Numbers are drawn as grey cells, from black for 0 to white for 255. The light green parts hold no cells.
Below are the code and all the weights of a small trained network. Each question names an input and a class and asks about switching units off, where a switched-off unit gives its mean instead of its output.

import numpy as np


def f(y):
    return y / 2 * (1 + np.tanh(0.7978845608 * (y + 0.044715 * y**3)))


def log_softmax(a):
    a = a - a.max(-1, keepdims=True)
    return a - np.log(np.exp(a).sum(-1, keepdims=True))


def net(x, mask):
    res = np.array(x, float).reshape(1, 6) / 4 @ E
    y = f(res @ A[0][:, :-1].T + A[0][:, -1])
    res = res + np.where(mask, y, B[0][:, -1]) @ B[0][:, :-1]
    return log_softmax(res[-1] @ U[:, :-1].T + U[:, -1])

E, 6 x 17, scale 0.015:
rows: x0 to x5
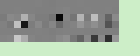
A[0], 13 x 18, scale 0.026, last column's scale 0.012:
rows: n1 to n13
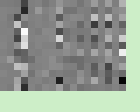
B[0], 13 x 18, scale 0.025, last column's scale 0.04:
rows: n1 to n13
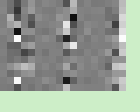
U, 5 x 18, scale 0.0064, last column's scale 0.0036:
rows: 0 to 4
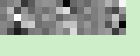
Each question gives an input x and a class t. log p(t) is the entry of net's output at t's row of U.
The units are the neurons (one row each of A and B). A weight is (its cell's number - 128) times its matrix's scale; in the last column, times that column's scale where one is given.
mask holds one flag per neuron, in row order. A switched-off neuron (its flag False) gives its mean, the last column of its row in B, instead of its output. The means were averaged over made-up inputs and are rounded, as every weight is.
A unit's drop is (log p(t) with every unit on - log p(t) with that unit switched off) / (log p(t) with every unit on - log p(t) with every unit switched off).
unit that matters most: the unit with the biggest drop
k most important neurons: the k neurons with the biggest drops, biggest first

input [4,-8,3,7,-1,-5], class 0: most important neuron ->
(n12)
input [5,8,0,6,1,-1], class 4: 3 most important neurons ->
(n6, n13, n2)
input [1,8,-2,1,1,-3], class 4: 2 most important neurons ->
(n6, n12)
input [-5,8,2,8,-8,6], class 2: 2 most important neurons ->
(n12, n5)
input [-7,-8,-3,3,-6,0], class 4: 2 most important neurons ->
(n3, n10)
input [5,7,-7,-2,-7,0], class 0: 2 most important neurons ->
(n6, n10)
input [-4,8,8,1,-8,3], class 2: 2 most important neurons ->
(n12, n2)
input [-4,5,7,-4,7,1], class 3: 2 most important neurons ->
(n7, n4)
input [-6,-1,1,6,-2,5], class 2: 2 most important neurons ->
(n12, n5)
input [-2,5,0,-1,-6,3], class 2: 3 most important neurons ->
(n5, n3, n2)
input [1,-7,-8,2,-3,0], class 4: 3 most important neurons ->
(n3, n2, n1)
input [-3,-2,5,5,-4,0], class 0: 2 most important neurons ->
(n10, n4)
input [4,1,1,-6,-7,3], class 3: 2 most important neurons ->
(n5, n12)
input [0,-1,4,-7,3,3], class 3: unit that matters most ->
n5
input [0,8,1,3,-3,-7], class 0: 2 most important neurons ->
(n5, n7)
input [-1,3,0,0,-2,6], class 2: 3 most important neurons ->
(n5, n3, n10)
